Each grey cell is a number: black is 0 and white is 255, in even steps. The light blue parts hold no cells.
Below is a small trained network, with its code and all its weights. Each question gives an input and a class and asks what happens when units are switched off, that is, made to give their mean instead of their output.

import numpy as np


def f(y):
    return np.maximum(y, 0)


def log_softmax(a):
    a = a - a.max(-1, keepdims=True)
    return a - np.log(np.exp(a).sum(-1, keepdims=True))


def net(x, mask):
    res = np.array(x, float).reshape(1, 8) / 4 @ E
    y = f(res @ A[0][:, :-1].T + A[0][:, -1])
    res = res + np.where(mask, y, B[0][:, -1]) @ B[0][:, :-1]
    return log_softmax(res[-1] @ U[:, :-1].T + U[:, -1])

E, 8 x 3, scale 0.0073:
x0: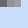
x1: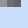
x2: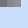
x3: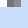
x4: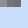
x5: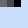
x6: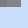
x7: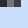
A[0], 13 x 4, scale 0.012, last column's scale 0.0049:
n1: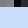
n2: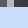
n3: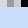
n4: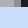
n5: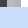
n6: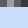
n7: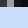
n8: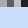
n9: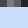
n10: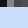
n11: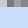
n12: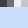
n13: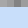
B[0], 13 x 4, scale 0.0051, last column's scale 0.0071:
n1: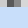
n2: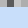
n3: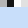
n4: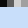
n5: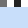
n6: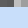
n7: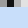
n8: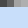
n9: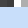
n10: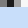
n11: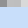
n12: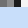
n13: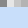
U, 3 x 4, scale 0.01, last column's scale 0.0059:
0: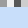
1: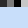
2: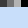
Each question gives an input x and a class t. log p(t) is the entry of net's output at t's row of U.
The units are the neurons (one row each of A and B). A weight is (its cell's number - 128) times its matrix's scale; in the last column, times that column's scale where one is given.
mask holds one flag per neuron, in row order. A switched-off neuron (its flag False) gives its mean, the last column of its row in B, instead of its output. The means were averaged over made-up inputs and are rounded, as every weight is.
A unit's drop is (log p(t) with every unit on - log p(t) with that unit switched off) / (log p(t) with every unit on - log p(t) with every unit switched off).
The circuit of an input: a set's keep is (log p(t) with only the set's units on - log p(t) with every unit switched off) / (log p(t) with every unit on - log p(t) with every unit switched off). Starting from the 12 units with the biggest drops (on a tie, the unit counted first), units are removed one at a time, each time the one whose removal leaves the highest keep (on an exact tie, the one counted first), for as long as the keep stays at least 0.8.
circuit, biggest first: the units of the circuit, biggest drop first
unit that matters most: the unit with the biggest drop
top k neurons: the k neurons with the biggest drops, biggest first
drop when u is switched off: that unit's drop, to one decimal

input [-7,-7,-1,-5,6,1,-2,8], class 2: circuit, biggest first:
(n9; n7)
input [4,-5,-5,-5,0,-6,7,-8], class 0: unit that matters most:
n5
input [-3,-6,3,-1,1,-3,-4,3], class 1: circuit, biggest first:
(n11; n12; n3)
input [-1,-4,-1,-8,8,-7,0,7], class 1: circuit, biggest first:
(n5; n12)
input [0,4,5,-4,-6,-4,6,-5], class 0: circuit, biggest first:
(n5; n10)
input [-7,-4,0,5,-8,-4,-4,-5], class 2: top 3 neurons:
(n3; n4; n8)
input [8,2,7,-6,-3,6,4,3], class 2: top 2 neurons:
(n9; n7)
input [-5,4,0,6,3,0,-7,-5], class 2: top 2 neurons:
(n3; n5)
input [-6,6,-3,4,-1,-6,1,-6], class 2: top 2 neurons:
(n3; n4)
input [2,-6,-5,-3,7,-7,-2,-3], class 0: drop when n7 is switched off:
0.1
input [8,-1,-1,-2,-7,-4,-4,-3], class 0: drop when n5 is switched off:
0.2
